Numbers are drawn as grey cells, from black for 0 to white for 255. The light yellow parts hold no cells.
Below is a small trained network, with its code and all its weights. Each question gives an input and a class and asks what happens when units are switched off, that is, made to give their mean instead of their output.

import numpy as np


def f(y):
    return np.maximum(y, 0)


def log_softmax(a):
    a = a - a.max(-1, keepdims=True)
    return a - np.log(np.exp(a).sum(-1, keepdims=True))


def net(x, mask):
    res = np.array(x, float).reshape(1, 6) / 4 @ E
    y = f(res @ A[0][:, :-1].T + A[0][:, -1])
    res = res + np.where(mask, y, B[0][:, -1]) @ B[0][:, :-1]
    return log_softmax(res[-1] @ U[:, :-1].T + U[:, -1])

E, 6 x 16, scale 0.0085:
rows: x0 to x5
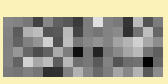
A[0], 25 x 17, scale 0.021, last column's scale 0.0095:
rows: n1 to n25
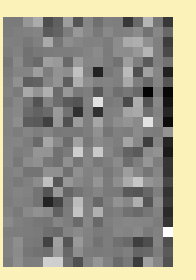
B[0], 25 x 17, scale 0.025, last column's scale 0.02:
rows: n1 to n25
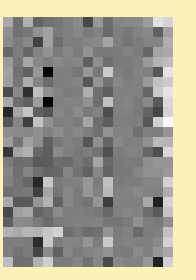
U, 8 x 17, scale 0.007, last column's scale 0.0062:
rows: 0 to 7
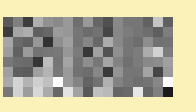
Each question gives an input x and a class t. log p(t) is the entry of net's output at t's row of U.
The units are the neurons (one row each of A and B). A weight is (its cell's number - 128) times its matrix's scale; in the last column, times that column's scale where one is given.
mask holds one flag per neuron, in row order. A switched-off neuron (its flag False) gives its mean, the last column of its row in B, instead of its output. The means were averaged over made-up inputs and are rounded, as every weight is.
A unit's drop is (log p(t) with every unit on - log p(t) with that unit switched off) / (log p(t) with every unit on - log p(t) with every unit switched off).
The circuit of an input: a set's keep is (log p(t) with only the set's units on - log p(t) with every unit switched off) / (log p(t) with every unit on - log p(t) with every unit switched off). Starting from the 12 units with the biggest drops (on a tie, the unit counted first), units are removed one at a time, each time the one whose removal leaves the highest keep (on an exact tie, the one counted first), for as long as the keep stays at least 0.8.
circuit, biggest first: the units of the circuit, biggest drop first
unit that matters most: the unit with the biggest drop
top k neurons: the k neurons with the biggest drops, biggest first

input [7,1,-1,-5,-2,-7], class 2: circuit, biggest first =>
[n9]
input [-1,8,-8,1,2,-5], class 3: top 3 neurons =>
[n1, n17, n3]
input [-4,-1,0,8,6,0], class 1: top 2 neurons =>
[n10, n11]
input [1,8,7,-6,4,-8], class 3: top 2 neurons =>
[n1, n19]
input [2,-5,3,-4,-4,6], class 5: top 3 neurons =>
[n19, n1, n8]
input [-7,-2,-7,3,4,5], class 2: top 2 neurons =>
[n6, n17]
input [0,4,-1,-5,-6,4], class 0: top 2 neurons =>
[n11, n10]
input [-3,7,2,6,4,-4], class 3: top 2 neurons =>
[n1, n14]
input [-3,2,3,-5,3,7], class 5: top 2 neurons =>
[n19, n10]
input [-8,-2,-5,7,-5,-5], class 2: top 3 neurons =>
[n6, n14, n20]
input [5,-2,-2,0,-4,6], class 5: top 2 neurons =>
[n19, n6]
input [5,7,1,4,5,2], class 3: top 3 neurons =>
[n1, n11, n6]
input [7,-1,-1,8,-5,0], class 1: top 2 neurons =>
[n10, n6]
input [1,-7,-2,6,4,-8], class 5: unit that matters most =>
n25
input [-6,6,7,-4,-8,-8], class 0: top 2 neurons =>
[n11, n19]
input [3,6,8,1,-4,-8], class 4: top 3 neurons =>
[n17, n19, n3]
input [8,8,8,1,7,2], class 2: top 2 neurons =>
[n9, n11]
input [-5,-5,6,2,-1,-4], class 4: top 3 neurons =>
[n17, n9, n3]
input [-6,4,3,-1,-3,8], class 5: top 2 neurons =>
[n19, n9]
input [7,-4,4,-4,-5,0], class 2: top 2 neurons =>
[n9, n8]
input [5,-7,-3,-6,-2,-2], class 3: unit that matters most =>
n7
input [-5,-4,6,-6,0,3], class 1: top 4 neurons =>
[n14, n20, n23, n9]
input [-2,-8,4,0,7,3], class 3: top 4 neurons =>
[n13, n11, n5, n7]
